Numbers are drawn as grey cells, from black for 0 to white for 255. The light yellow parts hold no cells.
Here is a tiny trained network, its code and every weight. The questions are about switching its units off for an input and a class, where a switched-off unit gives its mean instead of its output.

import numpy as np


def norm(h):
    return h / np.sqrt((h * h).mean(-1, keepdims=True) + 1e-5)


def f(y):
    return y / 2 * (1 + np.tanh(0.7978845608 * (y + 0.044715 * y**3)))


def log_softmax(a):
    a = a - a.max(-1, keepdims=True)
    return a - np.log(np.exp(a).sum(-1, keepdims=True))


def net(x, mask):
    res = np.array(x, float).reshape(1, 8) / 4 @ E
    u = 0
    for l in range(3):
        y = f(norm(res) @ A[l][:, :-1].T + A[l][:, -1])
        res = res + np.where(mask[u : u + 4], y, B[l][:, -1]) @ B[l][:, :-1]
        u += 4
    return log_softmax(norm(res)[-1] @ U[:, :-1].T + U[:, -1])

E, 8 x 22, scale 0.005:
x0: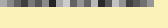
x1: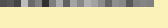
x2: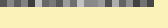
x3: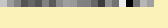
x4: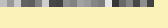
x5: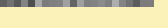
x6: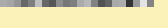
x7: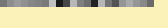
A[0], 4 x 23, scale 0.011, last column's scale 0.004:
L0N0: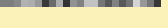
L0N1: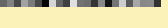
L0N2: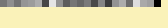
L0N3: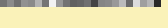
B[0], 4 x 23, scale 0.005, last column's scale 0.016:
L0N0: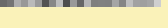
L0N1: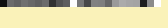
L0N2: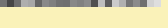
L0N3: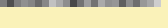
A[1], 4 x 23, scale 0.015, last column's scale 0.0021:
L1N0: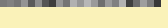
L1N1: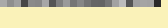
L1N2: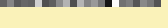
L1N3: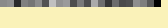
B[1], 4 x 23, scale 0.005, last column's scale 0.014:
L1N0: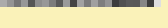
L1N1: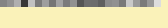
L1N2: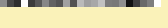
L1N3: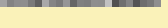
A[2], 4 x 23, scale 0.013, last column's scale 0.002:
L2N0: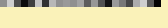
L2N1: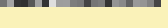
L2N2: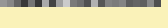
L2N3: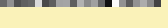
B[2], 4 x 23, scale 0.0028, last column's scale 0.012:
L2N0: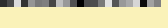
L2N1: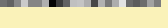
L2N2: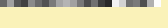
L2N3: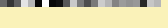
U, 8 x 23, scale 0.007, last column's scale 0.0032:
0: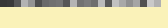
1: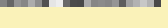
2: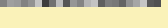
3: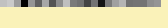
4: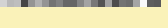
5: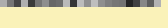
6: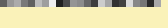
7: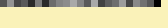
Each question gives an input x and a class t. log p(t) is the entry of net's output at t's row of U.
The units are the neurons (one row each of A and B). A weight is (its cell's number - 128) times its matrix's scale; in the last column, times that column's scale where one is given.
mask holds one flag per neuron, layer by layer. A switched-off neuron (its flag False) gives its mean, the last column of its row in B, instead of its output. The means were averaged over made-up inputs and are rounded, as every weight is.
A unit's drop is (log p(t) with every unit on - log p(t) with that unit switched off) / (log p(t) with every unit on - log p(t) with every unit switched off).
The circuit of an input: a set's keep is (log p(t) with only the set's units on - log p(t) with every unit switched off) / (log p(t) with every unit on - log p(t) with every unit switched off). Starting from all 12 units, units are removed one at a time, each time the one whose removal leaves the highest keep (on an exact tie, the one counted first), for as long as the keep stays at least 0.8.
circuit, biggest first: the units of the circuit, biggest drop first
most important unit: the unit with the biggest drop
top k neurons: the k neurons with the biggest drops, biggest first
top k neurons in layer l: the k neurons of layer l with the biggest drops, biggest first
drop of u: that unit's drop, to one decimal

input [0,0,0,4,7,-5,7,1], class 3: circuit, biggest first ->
(L1N1)
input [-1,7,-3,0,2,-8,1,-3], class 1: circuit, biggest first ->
(L0N0 L1N2)
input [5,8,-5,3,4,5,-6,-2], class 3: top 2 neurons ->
(L1N2 L2N2)
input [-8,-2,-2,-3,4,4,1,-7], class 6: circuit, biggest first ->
(L1N2 L0N2)
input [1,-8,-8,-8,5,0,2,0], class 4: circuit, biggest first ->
(L0N1 L0N2)
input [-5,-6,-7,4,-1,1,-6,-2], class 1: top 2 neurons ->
(L0N1 L1N2)
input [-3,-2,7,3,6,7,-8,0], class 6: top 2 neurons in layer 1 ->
(L1N2 L1N0)
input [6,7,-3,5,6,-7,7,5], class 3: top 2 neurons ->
(L1N1 L2N2)
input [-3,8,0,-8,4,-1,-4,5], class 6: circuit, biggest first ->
(L0N2 L1N2)
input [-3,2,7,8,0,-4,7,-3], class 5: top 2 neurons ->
(L1N0 L1N2)
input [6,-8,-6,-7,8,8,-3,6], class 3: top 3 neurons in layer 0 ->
(L0N0 L0N3 L0N2)
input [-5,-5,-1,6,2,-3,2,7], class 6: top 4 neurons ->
(L1N2 L2N2 L0N0 L2N3)
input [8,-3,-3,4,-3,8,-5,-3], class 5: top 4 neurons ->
(L1N2 L0N1 L1N3 L0N2)
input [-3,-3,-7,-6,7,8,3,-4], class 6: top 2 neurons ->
(L1N2 L2N2)
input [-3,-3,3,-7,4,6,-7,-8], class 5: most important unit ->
L0N1
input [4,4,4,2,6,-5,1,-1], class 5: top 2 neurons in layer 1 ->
(L1N0 L1N2)
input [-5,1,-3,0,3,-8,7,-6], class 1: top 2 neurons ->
(L0N0 L0N1)
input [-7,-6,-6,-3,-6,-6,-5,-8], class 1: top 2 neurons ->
(L0N1 L1N2)
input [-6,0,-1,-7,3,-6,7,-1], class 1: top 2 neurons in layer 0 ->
(L0N1 L0N0)
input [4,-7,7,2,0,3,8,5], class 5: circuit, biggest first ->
(L1N2)
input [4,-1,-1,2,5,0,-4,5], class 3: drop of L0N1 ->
0.1
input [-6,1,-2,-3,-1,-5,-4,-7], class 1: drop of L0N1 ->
0.3
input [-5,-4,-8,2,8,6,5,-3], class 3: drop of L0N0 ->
0.3
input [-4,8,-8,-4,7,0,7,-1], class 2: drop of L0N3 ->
0.1
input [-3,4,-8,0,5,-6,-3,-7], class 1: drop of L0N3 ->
-0.1
